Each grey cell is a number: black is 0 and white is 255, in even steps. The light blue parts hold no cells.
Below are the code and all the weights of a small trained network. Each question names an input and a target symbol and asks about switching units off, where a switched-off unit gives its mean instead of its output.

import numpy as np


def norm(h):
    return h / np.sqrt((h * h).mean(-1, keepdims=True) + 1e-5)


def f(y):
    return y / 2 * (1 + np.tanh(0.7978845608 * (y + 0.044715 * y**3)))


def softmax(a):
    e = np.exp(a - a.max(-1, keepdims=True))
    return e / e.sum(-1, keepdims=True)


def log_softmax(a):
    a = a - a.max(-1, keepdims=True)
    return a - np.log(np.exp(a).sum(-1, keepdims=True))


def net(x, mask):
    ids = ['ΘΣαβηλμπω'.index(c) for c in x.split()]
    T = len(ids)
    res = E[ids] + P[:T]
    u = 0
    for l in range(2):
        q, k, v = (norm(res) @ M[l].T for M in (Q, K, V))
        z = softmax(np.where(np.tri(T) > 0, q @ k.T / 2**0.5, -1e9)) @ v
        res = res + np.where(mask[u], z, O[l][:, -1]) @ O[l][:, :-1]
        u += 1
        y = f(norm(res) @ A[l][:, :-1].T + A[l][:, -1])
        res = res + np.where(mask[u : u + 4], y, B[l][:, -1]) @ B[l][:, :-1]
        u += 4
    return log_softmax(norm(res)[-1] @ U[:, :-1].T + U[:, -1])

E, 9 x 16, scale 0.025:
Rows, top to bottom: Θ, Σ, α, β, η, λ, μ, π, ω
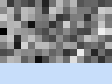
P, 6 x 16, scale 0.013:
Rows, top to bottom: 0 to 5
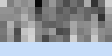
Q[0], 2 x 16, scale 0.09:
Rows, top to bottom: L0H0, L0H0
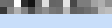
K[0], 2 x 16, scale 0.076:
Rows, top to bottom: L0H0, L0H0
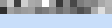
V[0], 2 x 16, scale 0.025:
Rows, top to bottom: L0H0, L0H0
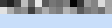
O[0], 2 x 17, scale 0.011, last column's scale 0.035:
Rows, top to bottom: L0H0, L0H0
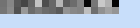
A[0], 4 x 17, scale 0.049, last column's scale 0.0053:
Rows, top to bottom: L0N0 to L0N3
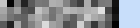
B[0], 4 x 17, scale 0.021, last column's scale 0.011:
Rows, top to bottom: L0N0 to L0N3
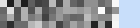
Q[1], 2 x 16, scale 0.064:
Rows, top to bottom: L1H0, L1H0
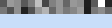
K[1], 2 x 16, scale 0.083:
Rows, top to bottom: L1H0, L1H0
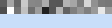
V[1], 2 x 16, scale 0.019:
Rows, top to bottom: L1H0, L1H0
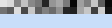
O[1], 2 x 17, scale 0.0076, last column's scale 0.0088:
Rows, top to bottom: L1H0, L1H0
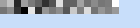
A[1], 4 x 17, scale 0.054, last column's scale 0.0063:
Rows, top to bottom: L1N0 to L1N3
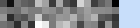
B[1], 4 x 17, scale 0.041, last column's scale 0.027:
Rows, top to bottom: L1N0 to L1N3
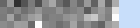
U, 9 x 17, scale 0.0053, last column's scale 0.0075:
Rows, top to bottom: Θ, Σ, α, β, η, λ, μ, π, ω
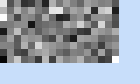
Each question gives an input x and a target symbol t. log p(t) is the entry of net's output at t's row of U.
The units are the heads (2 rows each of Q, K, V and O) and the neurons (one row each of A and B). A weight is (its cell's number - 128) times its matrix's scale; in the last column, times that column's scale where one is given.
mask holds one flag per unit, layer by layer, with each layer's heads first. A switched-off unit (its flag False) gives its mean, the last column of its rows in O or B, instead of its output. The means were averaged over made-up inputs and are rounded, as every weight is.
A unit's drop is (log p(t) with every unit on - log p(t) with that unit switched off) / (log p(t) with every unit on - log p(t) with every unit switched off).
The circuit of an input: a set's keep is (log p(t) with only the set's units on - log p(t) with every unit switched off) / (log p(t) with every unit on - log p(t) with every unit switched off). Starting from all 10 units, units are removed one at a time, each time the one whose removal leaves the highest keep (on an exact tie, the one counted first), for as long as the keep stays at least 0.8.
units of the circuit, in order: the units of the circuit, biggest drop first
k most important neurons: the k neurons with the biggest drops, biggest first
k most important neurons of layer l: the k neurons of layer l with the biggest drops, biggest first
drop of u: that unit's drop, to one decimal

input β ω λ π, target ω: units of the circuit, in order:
[L0H0 L1N2]
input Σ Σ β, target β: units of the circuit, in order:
[L0N1 L1N2]
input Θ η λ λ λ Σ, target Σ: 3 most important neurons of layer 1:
[L1N2 L1N0 L1N1]
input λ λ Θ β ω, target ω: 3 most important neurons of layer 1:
[L1N2 L1N3 L1N0]
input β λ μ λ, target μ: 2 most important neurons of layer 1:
[L1N3 L1N2]
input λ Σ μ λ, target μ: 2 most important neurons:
[L1N3 L0N0]
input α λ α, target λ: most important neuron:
[L0N1]
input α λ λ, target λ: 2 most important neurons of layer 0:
[L0N3 L0N0]
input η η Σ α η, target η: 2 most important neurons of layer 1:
[L1N2 L1N3]
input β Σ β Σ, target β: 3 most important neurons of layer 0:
[L0N3 L0N0 L0N2]
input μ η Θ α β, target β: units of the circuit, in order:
[L1N2 L0N1]
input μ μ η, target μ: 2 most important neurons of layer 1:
[L1N3 L1N1]
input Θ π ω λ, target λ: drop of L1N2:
0.2
